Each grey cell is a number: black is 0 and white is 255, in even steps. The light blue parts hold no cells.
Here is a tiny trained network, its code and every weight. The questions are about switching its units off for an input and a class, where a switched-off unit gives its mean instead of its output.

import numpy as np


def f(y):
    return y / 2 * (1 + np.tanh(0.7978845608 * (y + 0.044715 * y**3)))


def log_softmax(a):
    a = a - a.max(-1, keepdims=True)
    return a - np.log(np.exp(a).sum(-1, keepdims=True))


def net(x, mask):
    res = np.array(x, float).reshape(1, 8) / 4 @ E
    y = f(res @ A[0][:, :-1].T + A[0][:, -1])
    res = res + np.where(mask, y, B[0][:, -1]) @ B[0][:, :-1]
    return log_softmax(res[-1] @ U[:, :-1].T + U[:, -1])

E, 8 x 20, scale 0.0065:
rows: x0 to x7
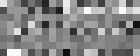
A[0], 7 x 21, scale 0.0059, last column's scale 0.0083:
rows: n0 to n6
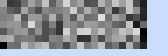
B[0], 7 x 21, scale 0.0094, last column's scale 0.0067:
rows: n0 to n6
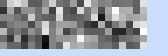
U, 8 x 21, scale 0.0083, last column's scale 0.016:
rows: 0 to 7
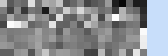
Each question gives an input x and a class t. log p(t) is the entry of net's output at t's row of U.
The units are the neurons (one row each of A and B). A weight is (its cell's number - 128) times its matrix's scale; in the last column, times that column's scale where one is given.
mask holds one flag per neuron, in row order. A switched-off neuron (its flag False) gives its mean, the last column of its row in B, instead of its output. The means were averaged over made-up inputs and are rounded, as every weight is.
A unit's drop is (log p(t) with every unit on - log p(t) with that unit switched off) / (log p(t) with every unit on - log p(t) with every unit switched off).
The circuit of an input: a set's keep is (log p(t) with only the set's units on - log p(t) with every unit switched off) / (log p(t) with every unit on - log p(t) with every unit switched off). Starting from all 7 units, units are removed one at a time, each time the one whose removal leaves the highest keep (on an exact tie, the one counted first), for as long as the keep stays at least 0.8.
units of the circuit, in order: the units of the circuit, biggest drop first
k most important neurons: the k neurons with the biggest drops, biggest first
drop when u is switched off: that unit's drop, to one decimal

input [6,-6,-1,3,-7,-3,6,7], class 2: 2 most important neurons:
n1, n4
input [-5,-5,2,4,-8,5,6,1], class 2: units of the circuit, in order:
n1
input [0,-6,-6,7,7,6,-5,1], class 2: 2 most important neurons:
n2, n4
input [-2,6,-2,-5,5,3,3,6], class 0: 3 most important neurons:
n4, n0, n3
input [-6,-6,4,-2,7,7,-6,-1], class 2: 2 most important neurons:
n2, n4
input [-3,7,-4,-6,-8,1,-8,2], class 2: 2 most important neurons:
n1, n3
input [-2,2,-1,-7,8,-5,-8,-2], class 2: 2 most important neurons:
n2, n3
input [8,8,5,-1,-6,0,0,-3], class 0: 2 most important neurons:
n4, n6
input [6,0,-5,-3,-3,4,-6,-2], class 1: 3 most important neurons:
n5, n3, n4
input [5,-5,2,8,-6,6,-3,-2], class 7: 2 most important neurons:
n3, n4
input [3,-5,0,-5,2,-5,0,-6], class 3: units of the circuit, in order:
n0, n4
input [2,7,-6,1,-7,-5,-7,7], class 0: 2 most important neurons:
n4, n0
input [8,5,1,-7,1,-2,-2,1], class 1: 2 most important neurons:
n5, n3
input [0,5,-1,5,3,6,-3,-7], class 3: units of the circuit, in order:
n0
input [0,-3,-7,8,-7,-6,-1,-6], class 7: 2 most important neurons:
n3, n2
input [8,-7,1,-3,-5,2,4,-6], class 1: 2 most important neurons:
n5, n4
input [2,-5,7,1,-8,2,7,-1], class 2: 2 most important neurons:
n1, n4
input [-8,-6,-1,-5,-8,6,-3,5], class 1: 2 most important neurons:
n6, n4
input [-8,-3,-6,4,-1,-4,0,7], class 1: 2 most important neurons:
n6, n0
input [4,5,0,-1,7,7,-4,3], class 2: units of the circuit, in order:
n2
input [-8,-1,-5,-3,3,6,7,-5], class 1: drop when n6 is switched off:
0.9
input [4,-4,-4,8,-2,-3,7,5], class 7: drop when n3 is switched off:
0.7
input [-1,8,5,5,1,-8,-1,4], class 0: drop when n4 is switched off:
0.9
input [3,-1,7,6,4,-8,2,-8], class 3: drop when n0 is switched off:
1.0
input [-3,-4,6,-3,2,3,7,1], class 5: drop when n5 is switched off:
0.0
